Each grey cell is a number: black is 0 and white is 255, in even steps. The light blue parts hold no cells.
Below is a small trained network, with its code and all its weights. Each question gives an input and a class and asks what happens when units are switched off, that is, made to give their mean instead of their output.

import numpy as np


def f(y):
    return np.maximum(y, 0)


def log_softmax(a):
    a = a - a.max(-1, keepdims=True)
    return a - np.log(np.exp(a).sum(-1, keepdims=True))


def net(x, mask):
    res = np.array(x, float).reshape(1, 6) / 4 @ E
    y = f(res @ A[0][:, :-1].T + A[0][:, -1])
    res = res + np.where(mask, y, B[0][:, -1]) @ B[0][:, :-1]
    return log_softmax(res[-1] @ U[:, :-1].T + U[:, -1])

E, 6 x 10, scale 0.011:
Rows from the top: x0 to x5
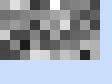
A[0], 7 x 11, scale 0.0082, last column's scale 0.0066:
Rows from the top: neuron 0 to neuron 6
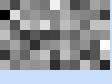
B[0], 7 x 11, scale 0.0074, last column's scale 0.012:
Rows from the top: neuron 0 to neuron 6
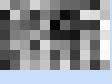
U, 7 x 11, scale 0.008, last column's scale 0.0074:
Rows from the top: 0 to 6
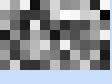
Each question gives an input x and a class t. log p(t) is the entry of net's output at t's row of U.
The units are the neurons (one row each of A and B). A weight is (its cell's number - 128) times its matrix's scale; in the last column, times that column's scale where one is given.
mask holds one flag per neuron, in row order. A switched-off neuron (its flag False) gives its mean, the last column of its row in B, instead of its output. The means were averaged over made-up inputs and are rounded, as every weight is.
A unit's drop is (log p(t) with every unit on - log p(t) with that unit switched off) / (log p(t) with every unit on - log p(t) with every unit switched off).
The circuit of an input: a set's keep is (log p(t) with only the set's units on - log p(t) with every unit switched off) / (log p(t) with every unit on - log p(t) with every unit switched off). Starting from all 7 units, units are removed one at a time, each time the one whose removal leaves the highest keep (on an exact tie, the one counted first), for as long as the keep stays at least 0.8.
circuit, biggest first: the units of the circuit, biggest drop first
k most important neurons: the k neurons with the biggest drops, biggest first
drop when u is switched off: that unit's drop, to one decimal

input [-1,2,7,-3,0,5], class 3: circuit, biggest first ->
(neuron 1)
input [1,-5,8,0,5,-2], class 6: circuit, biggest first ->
(neuron 2; neuron 5)
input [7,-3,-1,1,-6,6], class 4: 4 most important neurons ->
(neuron 2; neuron 0; neuron 1; neuron 4)
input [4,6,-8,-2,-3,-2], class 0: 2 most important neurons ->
(neuron 3; neuron 2)
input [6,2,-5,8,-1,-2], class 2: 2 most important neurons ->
(neuron 4; neuron 3)
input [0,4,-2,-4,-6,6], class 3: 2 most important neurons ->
(neuron 2; neuron 1)
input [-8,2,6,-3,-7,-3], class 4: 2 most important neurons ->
(neuron 3; neuron 1)
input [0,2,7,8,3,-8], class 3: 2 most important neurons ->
(neuron 3; neuron 6)
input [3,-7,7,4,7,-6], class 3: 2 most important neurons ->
(neuron 3; neuron 6)
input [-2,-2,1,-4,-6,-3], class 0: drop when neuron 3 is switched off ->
0.2
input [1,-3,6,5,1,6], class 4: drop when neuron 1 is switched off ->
0.2
